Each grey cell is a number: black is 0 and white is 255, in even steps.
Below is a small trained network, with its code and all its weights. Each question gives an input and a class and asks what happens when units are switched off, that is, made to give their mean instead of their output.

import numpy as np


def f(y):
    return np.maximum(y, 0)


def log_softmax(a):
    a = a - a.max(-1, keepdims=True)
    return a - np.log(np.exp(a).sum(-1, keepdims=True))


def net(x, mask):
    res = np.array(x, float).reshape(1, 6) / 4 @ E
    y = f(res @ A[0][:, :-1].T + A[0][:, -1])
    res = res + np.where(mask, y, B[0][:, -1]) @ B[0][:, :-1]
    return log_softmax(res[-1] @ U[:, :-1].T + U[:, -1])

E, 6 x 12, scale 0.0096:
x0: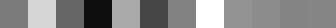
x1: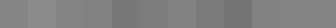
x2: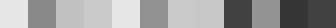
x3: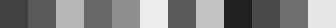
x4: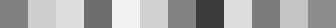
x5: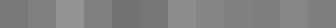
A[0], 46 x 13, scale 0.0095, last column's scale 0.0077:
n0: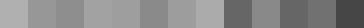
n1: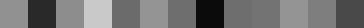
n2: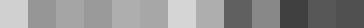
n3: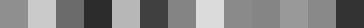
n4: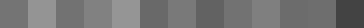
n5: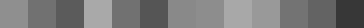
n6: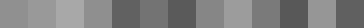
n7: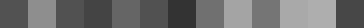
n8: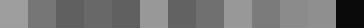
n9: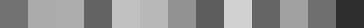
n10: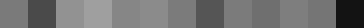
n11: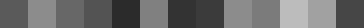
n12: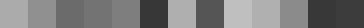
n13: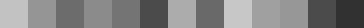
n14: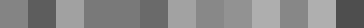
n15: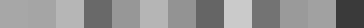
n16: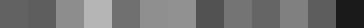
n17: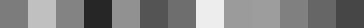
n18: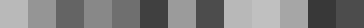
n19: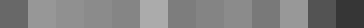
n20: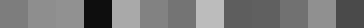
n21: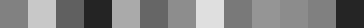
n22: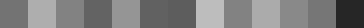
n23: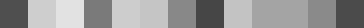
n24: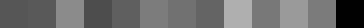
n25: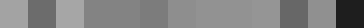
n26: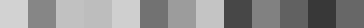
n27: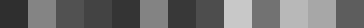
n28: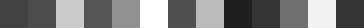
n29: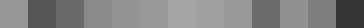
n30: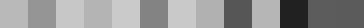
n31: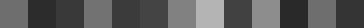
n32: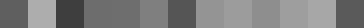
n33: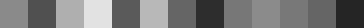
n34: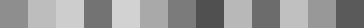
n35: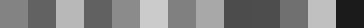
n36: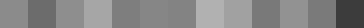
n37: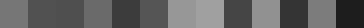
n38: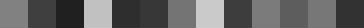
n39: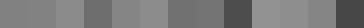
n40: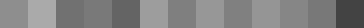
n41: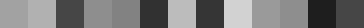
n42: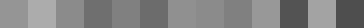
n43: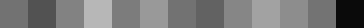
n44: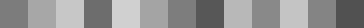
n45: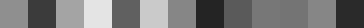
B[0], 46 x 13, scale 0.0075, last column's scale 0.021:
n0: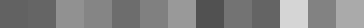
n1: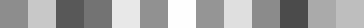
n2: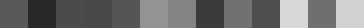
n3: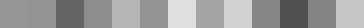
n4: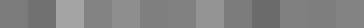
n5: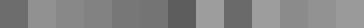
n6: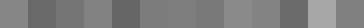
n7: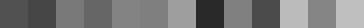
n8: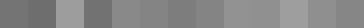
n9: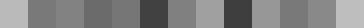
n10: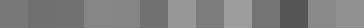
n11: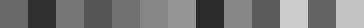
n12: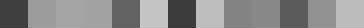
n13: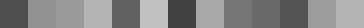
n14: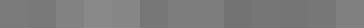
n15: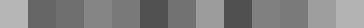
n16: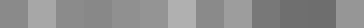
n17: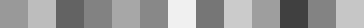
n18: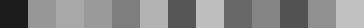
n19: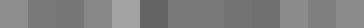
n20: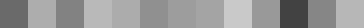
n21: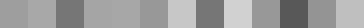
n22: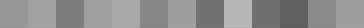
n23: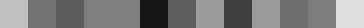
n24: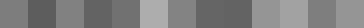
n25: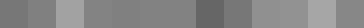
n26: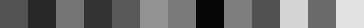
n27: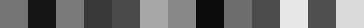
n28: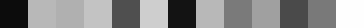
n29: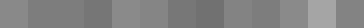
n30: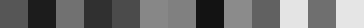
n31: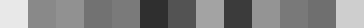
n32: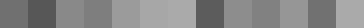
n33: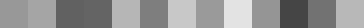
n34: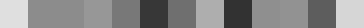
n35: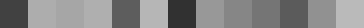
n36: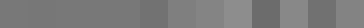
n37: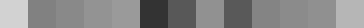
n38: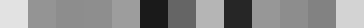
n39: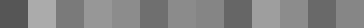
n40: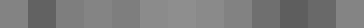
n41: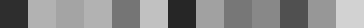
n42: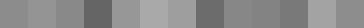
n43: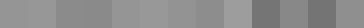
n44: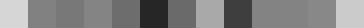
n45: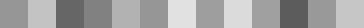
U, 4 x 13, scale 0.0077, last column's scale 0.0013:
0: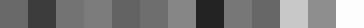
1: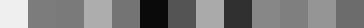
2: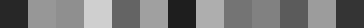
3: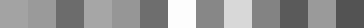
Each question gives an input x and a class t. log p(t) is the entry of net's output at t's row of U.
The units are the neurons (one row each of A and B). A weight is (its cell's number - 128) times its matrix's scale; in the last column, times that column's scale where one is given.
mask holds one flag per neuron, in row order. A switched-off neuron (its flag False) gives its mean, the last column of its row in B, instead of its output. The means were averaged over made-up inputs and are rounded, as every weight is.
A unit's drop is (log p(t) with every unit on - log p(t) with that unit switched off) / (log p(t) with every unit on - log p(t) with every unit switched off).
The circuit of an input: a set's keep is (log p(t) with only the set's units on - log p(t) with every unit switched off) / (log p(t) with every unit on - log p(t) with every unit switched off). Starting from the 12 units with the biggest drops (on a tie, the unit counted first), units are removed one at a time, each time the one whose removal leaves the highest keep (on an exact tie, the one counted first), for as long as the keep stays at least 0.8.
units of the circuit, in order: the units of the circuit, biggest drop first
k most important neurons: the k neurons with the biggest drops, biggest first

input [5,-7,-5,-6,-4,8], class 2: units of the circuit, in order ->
n41
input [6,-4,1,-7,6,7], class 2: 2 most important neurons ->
n41, n12
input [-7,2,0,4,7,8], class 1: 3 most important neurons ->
n23, n34, n44
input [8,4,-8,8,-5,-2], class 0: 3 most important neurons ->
n27, n7, n11
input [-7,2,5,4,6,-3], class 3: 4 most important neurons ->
n45, n1, n33, n38
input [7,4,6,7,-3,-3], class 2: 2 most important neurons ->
n28, n35
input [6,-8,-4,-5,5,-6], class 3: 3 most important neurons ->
n28, n17, n3
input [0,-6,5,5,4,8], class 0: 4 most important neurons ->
n30, n26, n2, n41
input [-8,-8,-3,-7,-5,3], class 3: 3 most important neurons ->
n1, n28, n33
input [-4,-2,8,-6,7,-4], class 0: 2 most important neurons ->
n30, n26
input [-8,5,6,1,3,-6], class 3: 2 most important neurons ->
n45, n1
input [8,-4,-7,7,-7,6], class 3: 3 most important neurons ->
n17, n20, n21
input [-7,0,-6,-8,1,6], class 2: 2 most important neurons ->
n41, n18
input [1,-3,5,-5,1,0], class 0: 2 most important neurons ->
n28, n30
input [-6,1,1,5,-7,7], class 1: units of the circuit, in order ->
n38
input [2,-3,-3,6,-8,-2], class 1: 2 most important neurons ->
n38, n31
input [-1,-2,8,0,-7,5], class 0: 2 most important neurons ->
n26, n30
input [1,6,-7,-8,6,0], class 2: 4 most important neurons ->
n41, n18, n12, n13
